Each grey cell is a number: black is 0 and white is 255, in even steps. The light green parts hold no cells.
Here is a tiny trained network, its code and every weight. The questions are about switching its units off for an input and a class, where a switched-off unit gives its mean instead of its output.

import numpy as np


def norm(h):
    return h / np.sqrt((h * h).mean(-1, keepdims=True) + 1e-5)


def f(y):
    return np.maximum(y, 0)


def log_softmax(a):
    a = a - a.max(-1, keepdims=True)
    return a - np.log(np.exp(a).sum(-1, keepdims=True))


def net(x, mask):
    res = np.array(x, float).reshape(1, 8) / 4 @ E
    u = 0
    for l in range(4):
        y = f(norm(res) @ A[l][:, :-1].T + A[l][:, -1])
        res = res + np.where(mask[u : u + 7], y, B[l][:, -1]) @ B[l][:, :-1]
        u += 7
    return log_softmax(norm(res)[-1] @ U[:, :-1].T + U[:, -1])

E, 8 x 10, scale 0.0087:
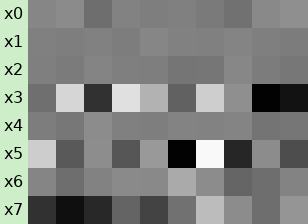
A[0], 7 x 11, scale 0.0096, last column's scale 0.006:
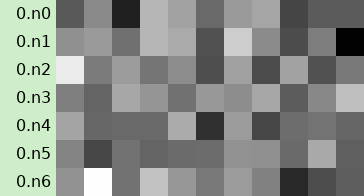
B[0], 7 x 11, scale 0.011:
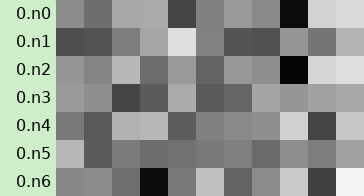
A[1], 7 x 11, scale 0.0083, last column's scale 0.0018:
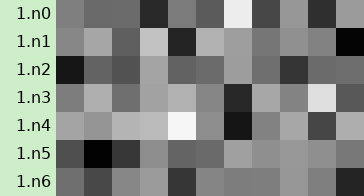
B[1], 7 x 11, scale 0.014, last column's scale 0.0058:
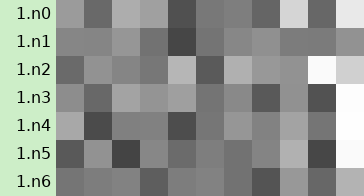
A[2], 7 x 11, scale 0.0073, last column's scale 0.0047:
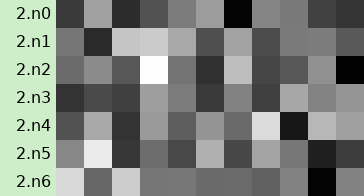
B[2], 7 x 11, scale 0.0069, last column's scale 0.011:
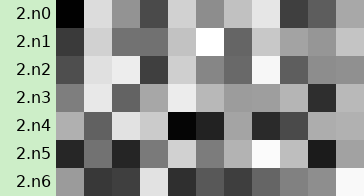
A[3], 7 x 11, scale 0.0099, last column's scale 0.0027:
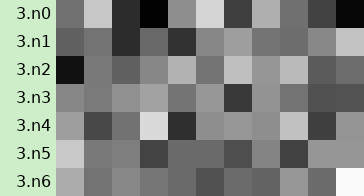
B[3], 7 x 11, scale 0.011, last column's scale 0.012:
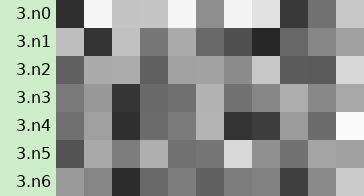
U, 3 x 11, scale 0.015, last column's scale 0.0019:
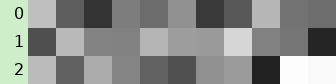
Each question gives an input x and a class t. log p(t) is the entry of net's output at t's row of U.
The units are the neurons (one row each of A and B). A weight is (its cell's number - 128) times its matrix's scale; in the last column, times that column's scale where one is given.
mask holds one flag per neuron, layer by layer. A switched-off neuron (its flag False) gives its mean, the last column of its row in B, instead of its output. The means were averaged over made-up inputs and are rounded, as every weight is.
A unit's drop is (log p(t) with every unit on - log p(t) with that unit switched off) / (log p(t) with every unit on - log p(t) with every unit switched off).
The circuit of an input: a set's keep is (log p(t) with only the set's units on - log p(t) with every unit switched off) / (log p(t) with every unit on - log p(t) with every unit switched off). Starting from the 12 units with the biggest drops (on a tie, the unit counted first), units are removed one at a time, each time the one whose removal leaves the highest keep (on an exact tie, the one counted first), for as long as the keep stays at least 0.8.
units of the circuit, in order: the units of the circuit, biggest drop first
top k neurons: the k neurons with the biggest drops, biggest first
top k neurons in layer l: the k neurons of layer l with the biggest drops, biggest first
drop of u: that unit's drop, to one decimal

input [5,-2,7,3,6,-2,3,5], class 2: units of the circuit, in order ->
(0.n0)
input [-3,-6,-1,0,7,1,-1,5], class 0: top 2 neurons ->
(0.n2, 0.n5)
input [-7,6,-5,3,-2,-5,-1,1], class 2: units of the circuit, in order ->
(0.n0, 2.n4)
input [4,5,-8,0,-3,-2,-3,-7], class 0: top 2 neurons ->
(1.n4, 1.n5)
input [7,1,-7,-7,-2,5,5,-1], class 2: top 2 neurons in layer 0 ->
(0.n2, 0.n6)
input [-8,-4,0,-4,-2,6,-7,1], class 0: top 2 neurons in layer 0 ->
(0.n4, 0.n0)
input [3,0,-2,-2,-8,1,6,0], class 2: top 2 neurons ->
(0.n6, 1.n5)
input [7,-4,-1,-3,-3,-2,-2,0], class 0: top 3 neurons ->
(0.n6, 1.n3, 1.n2)
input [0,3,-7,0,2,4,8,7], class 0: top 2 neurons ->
(1.n0, 0.n5)
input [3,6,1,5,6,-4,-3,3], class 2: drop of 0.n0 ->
0.9
